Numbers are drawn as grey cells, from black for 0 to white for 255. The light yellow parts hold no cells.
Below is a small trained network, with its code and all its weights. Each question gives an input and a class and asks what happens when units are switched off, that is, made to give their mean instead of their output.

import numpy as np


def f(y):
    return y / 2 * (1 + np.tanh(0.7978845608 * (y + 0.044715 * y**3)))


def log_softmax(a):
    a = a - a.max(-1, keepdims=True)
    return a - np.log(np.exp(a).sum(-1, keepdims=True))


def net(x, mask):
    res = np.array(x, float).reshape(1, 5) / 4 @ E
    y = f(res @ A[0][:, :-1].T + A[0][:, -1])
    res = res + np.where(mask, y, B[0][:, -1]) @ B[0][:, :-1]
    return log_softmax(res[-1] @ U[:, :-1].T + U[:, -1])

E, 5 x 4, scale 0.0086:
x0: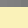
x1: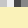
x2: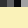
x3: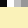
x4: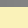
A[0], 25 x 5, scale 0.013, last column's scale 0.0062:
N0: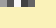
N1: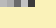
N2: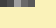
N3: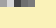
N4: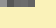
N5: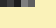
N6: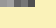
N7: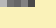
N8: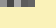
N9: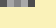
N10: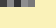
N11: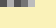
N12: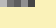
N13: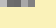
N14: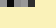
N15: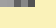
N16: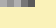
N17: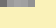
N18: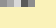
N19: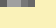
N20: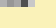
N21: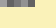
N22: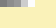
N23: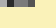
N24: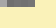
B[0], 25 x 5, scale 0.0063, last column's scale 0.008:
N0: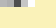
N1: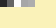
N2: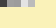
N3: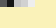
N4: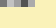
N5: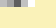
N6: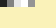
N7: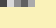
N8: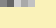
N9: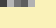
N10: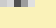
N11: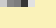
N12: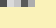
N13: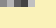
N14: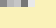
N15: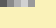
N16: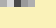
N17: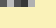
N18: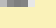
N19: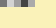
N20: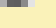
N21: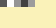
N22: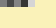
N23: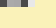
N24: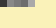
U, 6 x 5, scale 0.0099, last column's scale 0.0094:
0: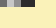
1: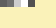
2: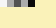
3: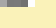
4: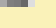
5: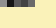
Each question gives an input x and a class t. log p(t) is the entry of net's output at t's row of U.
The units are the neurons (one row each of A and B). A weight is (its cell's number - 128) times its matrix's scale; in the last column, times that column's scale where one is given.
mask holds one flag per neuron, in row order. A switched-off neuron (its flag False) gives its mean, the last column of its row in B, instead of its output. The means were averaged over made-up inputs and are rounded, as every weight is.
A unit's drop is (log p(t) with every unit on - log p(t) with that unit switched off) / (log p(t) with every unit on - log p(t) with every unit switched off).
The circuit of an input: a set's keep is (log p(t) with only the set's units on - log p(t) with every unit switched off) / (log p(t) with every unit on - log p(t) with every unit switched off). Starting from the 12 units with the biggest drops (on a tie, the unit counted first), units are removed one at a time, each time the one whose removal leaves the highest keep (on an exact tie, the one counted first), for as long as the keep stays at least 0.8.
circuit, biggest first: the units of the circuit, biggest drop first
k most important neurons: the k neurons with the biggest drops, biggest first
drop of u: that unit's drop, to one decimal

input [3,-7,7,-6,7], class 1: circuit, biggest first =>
[N2]
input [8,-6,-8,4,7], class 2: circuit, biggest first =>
[N0, N18]
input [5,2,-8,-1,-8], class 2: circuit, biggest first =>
[N0, N16]
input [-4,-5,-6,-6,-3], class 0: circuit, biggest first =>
[N23, N14]
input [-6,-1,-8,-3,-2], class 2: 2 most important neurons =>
[N0, N16]
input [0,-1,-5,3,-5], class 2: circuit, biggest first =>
[N0, N18, N23]
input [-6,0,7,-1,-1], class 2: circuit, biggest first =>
[N5, N10]
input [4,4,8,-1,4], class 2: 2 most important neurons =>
[N10, N5]
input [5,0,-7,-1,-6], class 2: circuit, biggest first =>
[N0, N16]
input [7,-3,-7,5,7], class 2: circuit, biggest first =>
[N0, N18]
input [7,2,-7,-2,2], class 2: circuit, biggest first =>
[N0, N16]
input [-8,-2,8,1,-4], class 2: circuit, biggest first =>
[N5, N10]
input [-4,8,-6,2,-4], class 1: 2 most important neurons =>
[N3, N1]
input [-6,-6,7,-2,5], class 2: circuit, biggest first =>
[N5]
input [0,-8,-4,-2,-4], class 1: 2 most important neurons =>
[N2, N8]
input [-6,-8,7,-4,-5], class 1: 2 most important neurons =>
[N2, N11]
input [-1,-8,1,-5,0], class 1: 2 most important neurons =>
[N2, N8]
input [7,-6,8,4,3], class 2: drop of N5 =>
0.4
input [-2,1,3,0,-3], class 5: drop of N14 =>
0.2
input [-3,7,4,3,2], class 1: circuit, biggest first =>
[N3]
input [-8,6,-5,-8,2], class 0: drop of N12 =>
0.1
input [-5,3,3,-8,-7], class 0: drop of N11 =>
0.0
